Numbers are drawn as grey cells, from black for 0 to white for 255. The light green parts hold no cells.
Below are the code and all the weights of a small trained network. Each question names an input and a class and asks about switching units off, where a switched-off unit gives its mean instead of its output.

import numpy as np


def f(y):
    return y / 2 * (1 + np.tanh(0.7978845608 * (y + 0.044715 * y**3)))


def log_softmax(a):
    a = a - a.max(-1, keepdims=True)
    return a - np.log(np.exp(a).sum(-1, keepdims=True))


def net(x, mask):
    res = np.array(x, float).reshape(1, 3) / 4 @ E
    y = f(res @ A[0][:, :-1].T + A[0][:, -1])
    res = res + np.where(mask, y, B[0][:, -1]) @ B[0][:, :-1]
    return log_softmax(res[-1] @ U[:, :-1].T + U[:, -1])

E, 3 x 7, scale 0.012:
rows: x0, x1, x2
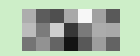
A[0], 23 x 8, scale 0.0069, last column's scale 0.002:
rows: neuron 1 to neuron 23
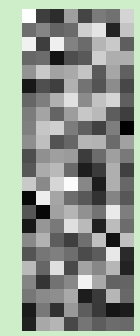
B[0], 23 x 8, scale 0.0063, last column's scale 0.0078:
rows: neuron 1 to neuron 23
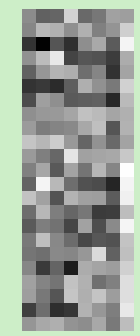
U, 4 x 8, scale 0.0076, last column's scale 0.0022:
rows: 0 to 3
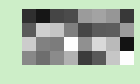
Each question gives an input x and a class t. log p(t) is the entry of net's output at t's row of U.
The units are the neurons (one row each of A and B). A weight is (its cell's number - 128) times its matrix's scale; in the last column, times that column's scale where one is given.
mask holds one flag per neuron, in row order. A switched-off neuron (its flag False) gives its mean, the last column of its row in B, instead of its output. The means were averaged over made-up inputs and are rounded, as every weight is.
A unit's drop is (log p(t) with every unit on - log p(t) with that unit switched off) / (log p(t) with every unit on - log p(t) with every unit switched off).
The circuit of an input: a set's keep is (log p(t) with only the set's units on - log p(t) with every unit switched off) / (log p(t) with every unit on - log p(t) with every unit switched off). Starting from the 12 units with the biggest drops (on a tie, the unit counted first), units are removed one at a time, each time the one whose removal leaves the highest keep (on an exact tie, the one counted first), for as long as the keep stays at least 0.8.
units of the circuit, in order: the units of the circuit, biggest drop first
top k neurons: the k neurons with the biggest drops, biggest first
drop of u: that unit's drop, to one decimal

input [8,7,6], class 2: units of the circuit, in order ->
[neuron 10]
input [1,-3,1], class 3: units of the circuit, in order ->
[neuron 3; neuron 18; neuron 9; neuron 7]
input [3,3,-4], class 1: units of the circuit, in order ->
[neuron 13; neuron 21; neuron 11]
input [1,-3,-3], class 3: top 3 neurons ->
[neuron 3; neuron 19; neuron 18]
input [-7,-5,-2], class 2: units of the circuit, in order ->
[neuron 14; neuron 21]
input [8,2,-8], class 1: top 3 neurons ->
[neuron 13; neuron 7; neuron 15]
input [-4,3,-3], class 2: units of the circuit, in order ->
[neuron 16; neuron 21]
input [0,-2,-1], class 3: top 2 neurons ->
[neuron 3; neuron 19]
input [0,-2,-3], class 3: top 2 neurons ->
[neuron 3; neuron 4]
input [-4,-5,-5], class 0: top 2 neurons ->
[neuron 6; neuron 22]
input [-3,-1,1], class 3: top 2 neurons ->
[neuron 8; neuron 20]
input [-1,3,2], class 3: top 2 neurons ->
[neuron 22; neuron 6]
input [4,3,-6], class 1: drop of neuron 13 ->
0.2
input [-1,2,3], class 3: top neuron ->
[neuron 13]
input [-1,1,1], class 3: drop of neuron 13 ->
0.3
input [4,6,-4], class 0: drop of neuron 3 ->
0.7
